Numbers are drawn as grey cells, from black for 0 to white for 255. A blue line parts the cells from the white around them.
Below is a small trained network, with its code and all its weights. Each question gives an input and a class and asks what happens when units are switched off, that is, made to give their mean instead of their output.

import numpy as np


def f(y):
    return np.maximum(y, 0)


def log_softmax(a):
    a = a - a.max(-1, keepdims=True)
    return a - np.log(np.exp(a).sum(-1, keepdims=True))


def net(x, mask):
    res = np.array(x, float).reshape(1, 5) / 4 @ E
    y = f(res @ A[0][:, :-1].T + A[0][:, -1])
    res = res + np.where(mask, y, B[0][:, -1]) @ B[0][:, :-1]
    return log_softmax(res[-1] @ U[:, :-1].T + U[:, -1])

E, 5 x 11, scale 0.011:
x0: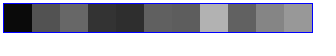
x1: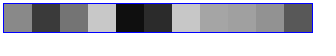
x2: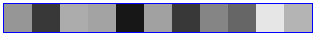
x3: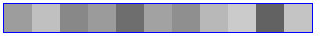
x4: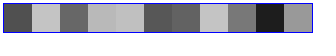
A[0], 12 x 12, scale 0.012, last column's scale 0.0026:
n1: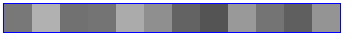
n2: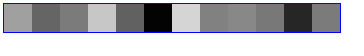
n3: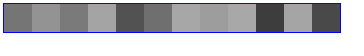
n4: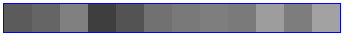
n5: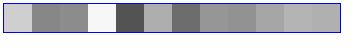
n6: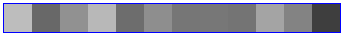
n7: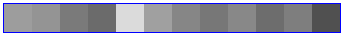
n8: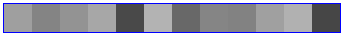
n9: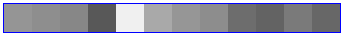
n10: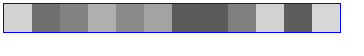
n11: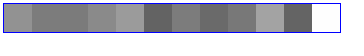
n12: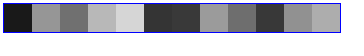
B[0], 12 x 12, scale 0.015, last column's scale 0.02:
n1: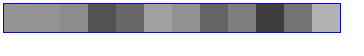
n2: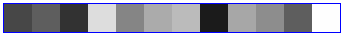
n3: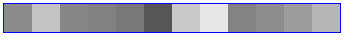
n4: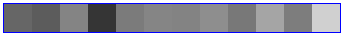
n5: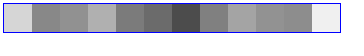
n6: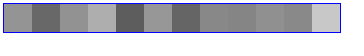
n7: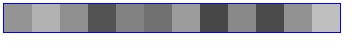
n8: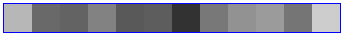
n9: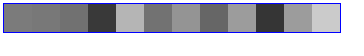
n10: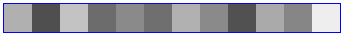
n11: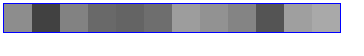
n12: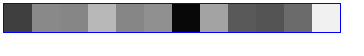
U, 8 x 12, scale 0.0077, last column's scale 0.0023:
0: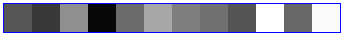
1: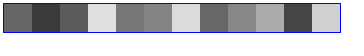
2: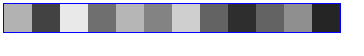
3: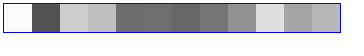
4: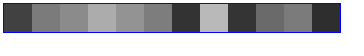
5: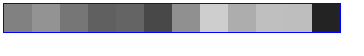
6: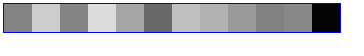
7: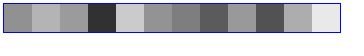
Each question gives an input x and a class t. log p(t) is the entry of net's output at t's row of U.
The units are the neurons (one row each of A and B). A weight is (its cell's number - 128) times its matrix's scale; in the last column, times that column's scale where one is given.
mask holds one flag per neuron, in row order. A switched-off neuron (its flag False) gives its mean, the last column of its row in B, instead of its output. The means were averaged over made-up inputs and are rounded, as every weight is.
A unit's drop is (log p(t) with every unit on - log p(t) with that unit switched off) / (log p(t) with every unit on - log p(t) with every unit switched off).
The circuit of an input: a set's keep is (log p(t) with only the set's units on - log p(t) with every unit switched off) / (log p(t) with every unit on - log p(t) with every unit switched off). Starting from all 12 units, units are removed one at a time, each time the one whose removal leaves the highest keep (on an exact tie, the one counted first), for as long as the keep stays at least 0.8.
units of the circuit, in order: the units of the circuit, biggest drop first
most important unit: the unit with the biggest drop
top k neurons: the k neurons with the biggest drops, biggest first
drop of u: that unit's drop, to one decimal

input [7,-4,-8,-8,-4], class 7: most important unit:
n9
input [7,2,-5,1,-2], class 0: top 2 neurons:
[n4, n2]
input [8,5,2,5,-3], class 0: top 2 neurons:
[n4, n5]
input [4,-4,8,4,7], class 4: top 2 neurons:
[n12, n10]
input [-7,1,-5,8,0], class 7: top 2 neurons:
[n9, n7]
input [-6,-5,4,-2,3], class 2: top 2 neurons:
[n10, n9]
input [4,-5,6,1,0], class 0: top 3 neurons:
[n5, n4, n6]
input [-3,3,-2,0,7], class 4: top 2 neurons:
[n12, n5]
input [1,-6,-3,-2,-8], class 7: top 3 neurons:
[n9, n7, n6]
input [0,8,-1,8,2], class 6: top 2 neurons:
[n3, n5]
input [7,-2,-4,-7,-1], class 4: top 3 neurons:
[n12, n10, n2]
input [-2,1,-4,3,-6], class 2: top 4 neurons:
[n2, n8, n5, n12]
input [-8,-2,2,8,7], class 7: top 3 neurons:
[n9, n7, n2]
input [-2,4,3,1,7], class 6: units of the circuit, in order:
[n3]
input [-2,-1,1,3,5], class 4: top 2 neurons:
[n12, n2]
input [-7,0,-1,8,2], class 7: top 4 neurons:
[n9, n7, n2, n1]
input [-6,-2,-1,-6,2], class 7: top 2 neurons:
[n9, n7]
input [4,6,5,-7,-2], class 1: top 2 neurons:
[n2, n9]
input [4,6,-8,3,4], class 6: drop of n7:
-0.1
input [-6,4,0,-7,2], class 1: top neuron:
[n2]
